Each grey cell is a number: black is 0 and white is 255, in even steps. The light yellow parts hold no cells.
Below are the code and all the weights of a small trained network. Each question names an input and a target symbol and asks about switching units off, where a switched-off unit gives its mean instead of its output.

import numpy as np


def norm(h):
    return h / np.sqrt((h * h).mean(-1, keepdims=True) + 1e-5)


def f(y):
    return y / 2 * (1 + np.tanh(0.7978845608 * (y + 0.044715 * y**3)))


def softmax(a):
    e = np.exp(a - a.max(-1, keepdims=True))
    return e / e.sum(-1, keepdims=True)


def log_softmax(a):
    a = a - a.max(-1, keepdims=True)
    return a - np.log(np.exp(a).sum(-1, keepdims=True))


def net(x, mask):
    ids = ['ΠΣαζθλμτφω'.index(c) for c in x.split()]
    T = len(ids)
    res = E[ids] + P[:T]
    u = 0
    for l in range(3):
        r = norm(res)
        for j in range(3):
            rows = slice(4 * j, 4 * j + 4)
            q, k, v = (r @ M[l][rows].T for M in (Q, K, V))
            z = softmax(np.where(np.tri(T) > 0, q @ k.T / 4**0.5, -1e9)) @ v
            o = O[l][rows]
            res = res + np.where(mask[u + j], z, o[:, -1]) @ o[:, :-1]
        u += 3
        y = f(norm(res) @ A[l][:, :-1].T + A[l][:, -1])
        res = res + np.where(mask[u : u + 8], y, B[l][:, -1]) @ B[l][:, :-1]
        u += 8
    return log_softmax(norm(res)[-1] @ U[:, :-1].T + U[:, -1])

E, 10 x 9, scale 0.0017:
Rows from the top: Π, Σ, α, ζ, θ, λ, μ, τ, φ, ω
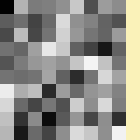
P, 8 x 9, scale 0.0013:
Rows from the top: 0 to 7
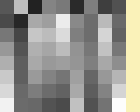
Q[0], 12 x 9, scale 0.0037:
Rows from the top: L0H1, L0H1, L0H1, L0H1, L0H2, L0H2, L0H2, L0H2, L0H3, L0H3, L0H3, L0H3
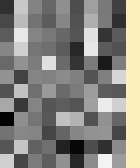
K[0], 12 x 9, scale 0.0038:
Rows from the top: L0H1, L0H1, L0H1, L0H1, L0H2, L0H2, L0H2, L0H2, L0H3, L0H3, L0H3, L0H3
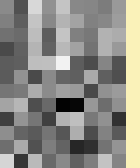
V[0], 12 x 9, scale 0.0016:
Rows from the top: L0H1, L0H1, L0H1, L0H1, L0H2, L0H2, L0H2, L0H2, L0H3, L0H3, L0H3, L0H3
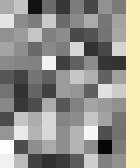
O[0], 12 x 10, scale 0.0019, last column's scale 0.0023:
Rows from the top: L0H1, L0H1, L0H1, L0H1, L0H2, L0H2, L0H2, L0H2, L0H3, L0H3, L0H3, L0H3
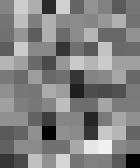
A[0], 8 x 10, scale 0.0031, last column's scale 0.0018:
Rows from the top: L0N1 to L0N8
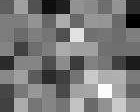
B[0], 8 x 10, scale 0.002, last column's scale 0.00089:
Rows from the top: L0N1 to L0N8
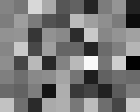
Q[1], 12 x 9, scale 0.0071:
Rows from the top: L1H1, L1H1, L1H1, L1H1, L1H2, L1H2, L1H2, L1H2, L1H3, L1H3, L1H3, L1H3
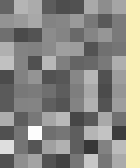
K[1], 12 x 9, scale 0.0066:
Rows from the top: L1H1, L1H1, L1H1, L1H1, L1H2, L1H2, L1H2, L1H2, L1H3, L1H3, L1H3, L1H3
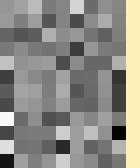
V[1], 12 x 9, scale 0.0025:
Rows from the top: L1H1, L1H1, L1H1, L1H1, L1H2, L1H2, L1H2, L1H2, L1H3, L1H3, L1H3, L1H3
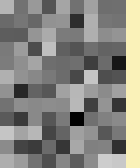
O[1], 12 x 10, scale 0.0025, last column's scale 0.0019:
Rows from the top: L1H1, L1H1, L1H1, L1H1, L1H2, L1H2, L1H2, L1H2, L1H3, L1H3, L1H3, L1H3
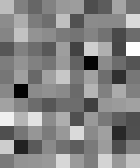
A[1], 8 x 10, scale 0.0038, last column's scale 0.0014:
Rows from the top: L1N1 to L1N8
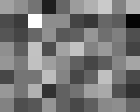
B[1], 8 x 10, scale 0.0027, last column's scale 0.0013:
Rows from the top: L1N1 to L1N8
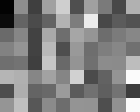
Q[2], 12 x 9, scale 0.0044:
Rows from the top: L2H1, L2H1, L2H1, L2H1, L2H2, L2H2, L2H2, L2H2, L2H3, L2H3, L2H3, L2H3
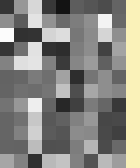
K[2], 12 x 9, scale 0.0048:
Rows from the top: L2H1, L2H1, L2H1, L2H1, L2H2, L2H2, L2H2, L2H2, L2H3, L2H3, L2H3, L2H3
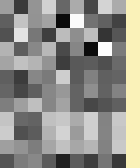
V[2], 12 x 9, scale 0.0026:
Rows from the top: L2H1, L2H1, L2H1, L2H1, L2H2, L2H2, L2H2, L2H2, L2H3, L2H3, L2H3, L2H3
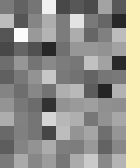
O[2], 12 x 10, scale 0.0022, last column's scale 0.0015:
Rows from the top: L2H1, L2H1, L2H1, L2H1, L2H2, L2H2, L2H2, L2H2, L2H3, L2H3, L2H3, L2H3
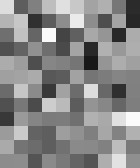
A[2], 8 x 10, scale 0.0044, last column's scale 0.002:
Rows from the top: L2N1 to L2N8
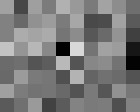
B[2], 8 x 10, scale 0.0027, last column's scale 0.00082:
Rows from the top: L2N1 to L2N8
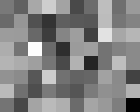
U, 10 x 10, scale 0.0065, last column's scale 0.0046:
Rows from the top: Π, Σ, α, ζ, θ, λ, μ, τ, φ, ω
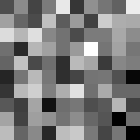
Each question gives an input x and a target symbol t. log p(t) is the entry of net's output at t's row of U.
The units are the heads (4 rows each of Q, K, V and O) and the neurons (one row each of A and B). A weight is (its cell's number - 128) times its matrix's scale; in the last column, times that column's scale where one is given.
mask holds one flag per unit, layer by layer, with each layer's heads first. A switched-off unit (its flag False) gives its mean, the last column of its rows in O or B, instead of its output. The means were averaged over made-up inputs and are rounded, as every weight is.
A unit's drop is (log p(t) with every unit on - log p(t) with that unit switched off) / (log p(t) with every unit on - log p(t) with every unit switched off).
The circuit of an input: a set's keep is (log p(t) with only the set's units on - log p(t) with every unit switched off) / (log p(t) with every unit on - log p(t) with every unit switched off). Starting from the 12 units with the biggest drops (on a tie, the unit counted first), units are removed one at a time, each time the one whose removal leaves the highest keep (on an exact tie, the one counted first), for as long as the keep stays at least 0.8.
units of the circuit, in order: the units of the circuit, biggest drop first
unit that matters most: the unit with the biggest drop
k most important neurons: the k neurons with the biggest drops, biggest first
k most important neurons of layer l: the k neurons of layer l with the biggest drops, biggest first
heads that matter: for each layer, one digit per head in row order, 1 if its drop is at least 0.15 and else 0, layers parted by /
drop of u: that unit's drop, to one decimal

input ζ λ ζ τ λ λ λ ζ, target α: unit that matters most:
L1N1
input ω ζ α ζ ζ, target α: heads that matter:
010 / 100 / 010
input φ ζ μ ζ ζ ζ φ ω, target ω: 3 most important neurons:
L0N5, L0N6, L0N7
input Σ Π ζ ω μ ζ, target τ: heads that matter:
101 / 100 / 100
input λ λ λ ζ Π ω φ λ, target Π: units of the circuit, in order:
L0H1, L1N1
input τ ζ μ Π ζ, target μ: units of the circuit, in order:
L1H3, L0H1, L0H3
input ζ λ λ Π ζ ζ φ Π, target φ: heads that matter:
000 / 001 / 001
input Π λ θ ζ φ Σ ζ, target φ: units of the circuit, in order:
L2H3, L1H3
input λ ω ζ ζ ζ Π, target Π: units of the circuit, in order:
L0N8, L1H1
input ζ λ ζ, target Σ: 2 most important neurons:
L1N5, L2N3
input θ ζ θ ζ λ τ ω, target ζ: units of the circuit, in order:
L2H2, L0H3, L1H2, L0H1
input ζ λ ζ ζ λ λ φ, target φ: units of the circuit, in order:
L1H3, L2H3, L2N3, L0N6
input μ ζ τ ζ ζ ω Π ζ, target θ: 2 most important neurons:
L0N5, L2N1
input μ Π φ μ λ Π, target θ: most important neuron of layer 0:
L0N5
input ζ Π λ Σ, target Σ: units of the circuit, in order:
L2H2, L1N2
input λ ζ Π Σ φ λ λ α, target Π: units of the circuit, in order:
L1H3, L2N4, L0N8, L2H3
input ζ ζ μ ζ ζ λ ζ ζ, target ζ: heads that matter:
001 / 010 / 000
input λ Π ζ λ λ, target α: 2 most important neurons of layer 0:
L0N5, L0N8
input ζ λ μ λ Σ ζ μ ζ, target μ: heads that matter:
000 / 001 / 000
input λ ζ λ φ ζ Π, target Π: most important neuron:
L0N8
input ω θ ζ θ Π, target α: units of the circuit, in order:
L0H2, L1H3
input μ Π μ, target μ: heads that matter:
000 / 001 / 010
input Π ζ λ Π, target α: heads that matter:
000 / 001 / 000
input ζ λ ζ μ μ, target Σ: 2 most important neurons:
L1N4, L1N1
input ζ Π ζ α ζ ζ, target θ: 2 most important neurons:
L1N3, L1N8
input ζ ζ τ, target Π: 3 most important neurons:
L1N1, L0N7, L2N4
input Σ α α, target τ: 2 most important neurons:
L0N5, L1N6
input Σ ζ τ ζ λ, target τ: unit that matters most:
L2H1
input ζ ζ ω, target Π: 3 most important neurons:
L1N1, L0N7, L2N4
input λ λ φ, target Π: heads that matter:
000 / 100 / 000
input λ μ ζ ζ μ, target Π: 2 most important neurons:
L1N1, L2N4
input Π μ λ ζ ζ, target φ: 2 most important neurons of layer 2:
L2N5, L2N4
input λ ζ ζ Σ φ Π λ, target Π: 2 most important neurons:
L2N4, L0N4
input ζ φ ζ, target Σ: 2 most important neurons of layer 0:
L0N7, L0N3
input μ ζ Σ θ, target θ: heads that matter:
101 / 110 / 100
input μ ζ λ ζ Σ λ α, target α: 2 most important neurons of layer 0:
L0N7, L0N1
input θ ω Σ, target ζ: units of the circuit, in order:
L1H2
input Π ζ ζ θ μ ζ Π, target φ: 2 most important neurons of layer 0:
L0N8, L0N1
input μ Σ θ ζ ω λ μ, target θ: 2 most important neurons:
L1N4, L0N5
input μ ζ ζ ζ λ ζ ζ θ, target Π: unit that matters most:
L0N7
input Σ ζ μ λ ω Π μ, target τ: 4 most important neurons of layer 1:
L1N4, L1N5, L1N1, L1N6
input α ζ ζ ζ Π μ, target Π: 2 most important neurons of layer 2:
L2N4, L2N8
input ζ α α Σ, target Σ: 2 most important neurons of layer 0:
L0N7, L0N4
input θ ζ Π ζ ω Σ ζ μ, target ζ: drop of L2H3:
0.1
